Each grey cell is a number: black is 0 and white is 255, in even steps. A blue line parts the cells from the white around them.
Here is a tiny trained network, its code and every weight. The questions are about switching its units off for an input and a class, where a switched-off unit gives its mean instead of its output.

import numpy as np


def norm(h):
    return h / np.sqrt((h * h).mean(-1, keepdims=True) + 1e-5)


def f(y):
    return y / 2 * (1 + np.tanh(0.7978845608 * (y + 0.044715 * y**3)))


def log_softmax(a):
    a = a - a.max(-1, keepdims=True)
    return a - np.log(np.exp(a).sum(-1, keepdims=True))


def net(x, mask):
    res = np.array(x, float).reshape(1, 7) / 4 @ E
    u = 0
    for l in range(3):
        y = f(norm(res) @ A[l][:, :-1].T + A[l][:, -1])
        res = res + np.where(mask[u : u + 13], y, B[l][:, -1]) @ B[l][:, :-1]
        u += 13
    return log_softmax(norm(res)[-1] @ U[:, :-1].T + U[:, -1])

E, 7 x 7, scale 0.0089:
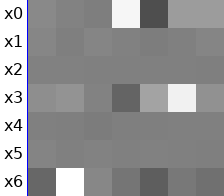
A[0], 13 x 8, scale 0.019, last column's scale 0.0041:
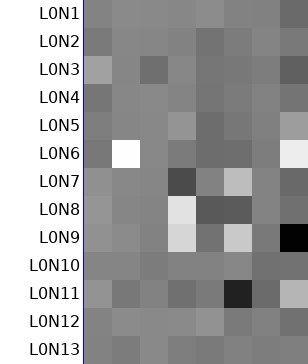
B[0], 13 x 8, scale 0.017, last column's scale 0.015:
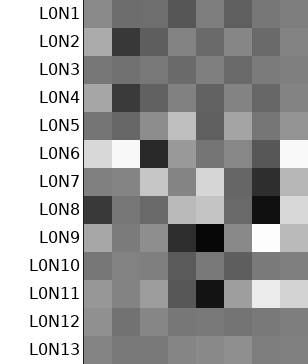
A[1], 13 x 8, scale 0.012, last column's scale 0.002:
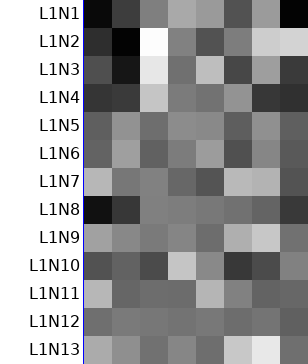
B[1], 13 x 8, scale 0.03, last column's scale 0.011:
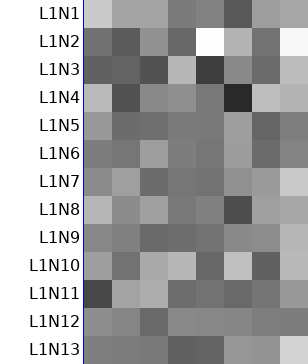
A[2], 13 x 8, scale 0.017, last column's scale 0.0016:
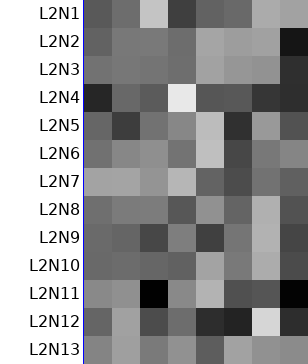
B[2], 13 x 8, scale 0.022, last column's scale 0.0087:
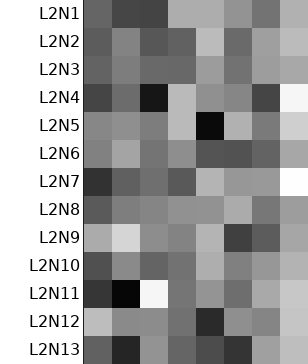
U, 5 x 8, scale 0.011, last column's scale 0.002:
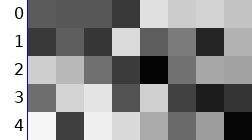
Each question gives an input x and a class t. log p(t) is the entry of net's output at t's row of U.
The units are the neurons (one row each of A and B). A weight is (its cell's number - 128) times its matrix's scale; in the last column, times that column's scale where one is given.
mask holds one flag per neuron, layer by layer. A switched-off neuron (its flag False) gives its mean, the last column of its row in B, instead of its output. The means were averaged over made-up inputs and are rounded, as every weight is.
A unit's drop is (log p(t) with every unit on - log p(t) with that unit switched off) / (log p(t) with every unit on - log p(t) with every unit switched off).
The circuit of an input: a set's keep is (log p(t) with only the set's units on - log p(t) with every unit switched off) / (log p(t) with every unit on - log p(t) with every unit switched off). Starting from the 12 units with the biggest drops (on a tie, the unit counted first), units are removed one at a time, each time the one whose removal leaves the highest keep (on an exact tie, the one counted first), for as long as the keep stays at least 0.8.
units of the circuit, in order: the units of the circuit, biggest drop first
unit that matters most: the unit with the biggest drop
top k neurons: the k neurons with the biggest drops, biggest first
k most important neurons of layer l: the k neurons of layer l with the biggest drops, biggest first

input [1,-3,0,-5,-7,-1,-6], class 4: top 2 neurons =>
L0N6, L0N9
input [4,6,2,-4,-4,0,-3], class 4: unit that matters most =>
L0N8
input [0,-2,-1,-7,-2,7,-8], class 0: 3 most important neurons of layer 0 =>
L0N6, L0N11, L0N7
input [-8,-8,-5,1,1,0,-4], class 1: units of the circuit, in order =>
L0N6, L1N3
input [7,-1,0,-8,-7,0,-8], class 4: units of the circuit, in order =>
L0N6, L1N1
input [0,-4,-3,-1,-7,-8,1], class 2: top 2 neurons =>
L0N11, L1N2
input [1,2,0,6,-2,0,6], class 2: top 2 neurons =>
L0N8, L0N9
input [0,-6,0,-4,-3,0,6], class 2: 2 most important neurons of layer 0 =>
L0N11, L0N7
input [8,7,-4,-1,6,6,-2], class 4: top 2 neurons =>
L0N8, L0N6
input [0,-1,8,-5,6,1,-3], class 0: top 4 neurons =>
L0N6, L0N11, L1N2, L0N7
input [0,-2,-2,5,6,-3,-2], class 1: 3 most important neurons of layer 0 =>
L0N7, L0N6, L0N11
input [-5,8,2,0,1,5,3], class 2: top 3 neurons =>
L0N8, L1N2, L0N11
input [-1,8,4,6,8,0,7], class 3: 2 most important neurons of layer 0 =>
L0N7, L0N11
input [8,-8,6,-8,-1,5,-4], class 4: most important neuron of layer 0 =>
L0N8
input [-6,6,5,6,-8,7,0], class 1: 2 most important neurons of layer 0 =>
L0N6, L0N7
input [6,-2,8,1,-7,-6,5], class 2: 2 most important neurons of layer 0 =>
L0N9, L0N7
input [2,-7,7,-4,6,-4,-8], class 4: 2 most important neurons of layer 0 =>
L0N6, L0N9
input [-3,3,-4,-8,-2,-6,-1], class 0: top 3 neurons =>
L0N11, L0N6, L1N2
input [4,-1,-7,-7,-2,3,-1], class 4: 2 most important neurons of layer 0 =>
L0N8, L0N6
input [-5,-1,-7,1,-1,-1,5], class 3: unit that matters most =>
L0N9
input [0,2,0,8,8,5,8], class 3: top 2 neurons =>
L0N7, L0N11
